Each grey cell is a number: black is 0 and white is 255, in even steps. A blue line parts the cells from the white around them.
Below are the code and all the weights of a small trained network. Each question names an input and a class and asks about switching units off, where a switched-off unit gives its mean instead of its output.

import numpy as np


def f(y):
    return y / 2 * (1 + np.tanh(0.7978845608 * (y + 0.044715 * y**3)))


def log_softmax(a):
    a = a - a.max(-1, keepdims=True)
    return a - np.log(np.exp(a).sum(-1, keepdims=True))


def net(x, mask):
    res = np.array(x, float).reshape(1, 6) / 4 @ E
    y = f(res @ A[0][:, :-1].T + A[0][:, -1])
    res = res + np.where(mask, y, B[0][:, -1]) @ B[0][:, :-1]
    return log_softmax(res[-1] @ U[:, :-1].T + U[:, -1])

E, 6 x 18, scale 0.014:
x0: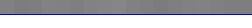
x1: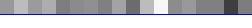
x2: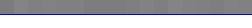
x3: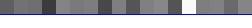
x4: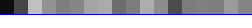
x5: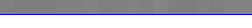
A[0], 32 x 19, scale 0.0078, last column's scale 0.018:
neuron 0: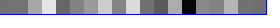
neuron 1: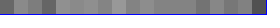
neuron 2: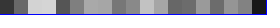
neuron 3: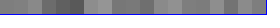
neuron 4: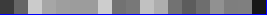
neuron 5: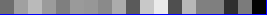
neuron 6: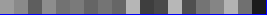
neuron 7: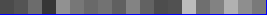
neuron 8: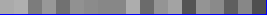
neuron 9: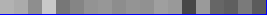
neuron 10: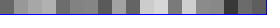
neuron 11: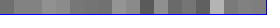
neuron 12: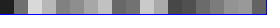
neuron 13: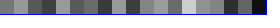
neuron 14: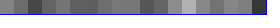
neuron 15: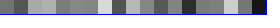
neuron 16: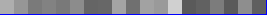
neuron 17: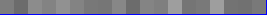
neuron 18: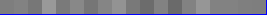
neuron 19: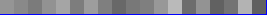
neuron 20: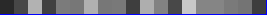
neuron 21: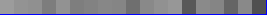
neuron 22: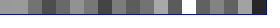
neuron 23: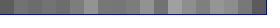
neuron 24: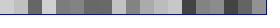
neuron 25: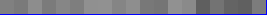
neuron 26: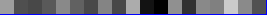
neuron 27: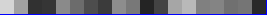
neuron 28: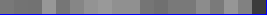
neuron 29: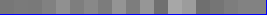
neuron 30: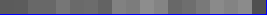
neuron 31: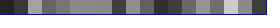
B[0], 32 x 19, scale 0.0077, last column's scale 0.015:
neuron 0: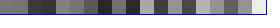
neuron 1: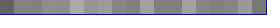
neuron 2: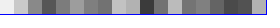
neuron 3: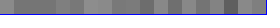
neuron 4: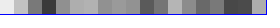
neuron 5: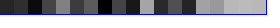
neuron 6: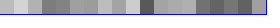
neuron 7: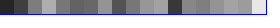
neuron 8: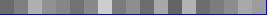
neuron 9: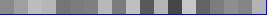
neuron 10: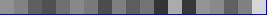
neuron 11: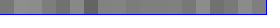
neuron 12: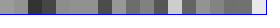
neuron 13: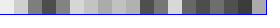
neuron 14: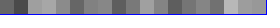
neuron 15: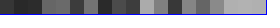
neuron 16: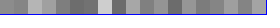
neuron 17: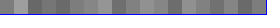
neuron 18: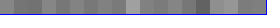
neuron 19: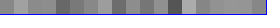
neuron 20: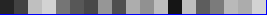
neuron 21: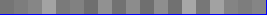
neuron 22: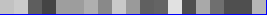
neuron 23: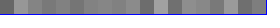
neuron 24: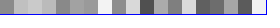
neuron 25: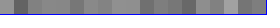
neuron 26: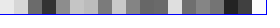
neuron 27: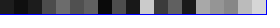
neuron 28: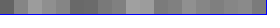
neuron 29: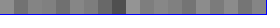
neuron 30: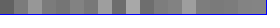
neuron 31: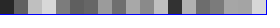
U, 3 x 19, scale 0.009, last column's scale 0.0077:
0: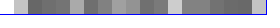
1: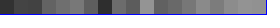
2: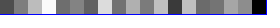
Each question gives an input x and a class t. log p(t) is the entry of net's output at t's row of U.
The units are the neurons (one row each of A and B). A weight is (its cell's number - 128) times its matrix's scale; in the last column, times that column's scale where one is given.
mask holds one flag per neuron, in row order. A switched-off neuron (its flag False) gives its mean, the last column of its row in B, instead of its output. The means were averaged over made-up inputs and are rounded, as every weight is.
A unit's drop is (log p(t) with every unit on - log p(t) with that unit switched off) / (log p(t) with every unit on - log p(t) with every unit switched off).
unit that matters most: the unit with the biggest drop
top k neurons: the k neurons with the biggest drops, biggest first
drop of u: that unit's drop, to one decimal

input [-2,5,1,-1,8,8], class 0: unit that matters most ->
neuron 2
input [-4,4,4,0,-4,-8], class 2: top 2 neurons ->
[neuron 26; neuron 24]
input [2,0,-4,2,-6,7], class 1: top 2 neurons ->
[neuron 27; neuron 26]
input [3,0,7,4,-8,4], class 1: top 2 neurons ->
[neuron 27; neuron 26]
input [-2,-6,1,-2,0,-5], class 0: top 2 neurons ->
[neuron 26; neuron 27]
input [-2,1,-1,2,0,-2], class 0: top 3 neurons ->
[neuron 27; neuron 5; neuron 20]
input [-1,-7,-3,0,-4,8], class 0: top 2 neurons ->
[neuron 26; neuron 6]
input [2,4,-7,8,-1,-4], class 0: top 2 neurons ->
[neuron 13; neuron 22]
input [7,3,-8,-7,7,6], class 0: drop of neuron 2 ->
0.1
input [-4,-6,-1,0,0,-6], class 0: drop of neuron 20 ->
0.4
